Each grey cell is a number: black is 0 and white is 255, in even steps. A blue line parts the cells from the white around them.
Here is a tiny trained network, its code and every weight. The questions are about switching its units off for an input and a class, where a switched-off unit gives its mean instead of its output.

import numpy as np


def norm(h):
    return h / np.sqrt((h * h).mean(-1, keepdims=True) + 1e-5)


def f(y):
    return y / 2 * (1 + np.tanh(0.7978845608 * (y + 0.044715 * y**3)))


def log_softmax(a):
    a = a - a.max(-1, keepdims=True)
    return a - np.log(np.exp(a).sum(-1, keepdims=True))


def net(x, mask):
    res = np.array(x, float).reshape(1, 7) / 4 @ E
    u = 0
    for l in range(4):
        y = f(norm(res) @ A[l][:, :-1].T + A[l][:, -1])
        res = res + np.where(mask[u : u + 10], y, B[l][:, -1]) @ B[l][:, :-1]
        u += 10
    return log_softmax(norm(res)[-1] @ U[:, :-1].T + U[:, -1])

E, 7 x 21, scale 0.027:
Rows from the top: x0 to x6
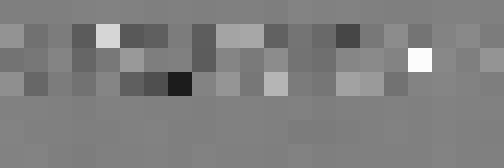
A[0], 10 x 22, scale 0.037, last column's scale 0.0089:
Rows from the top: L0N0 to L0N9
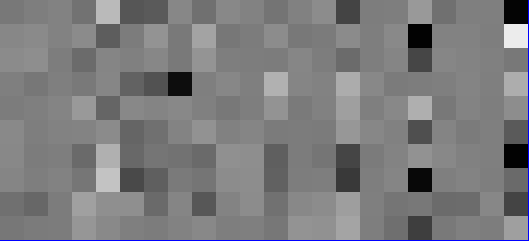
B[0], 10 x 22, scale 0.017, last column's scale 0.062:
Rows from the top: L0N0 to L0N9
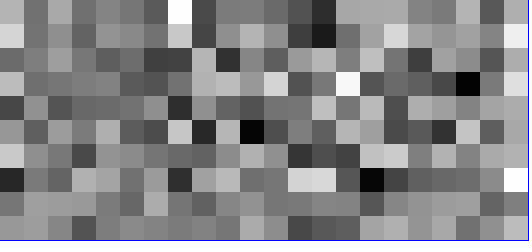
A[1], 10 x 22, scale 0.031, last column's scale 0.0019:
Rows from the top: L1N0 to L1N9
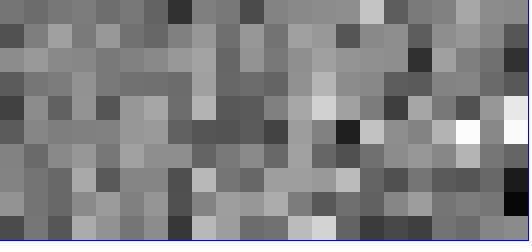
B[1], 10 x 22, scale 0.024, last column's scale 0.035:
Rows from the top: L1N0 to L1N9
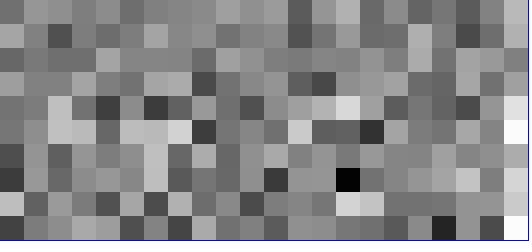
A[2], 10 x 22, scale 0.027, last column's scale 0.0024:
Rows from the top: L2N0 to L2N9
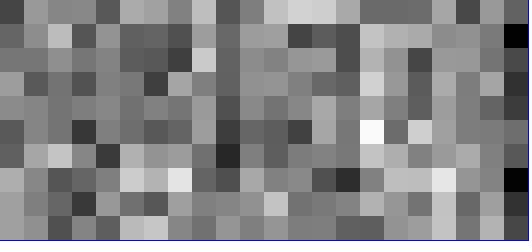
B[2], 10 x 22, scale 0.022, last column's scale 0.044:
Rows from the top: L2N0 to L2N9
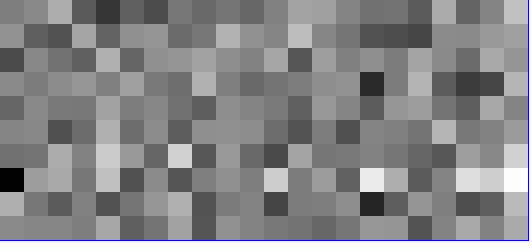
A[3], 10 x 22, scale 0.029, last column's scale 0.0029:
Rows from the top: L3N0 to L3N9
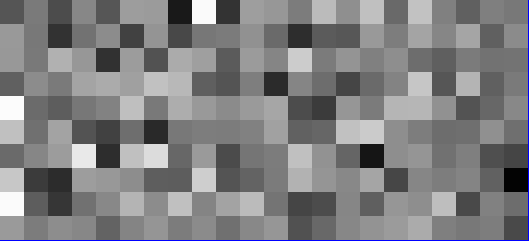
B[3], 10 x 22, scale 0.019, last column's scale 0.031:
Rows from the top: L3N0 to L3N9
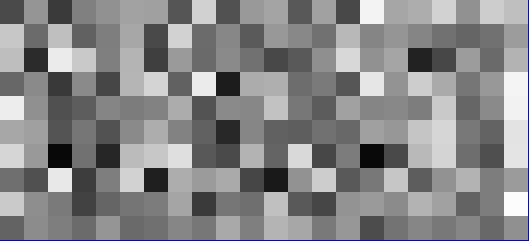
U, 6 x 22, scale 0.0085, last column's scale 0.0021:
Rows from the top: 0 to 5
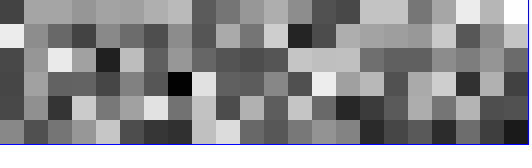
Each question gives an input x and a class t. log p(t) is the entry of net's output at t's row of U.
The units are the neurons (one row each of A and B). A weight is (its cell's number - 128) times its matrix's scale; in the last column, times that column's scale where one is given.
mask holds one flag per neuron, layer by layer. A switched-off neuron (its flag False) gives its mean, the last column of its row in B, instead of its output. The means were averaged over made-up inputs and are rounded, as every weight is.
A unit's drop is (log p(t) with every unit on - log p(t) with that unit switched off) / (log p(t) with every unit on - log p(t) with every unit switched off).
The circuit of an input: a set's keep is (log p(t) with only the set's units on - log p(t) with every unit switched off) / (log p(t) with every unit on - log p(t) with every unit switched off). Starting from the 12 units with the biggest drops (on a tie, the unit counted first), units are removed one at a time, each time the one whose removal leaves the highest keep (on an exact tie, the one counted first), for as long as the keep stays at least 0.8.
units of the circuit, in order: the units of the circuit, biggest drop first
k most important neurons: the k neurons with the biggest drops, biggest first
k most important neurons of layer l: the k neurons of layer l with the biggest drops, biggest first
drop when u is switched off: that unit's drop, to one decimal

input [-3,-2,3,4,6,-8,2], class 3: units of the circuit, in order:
(L0N1)
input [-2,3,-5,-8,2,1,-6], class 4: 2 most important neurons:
(L0N7; L0N3)
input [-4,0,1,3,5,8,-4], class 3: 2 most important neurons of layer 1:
(L1N7; L1N5)
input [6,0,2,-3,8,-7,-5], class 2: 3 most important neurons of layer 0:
(L0N1; L0N3; L0N6)
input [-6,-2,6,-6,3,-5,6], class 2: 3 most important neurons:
(L0N1; L0N3; L0N7)
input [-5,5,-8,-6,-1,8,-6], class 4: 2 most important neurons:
(L0N3; L0N7)
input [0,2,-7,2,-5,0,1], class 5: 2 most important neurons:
(L0N7; L0N1)
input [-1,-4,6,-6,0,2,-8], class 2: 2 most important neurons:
(L0N1; L0N3)
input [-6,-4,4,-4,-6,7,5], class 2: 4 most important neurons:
(L0N1; L0N3; L1N4; L0N7)
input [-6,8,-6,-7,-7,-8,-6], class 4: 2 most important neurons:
(L0N7; L0N3)
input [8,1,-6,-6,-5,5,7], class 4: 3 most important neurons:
(L0N3; L0N7; L0N0)
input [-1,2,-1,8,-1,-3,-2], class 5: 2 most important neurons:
(L0N1; L1N7)
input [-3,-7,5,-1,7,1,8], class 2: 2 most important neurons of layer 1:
(L1N4; L1N5)
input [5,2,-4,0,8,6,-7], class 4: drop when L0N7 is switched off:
0.9
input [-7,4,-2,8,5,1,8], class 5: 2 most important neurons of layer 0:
(L0N7; L0N1)
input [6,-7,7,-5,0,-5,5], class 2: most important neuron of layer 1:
(L1N4)
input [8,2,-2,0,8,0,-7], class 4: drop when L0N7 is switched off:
0.9
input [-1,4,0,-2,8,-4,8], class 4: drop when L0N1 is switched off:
1.0
